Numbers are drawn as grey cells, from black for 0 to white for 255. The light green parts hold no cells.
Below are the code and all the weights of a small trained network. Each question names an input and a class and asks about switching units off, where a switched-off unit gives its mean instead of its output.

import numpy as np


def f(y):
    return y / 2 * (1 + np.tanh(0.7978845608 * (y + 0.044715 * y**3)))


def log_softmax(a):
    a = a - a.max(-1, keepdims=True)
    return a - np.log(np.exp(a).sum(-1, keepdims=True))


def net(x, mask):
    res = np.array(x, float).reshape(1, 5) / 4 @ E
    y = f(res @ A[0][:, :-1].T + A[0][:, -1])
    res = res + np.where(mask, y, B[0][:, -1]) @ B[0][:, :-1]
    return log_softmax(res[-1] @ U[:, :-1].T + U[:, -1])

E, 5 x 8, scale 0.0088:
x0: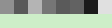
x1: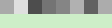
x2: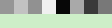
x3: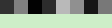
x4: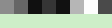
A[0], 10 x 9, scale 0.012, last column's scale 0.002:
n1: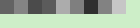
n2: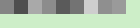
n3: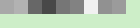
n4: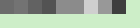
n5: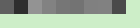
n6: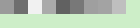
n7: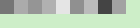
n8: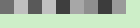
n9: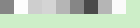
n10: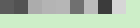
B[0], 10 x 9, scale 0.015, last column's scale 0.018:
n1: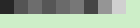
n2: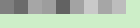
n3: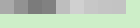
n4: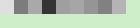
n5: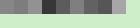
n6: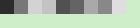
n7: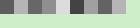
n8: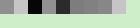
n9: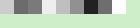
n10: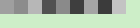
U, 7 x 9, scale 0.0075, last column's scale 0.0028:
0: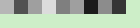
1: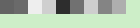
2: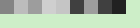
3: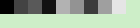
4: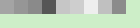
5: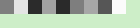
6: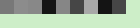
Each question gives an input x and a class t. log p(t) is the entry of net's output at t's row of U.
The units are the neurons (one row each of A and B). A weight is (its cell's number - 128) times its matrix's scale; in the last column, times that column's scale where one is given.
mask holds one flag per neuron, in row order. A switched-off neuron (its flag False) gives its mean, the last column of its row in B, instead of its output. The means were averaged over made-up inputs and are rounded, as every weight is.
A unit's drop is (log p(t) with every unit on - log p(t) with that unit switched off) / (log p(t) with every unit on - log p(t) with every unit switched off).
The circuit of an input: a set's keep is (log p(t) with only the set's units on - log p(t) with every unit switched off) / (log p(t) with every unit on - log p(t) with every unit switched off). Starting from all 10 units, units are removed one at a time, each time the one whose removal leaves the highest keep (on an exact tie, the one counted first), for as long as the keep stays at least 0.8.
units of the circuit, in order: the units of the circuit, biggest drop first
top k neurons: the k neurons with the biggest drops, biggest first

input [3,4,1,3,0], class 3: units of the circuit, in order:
[n1; n9]
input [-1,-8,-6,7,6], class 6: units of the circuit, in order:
[n10]
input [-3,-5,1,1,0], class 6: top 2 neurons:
[n9; n6]
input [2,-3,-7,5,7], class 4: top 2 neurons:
[n4; n3]
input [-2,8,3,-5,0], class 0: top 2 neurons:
[n9; n10]
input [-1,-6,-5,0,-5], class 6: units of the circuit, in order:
[n9; n10]
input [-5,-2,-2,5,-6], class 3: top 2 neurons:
[n1; n6]
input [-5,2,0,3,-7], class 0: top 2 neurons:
[n9; n1]
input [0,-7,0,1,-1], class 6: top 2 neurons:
[n9; n6]
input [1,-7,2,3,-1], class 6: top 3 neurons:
[n9; n6; n1]
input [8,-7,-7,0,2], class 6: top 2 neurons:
[n5; n9]
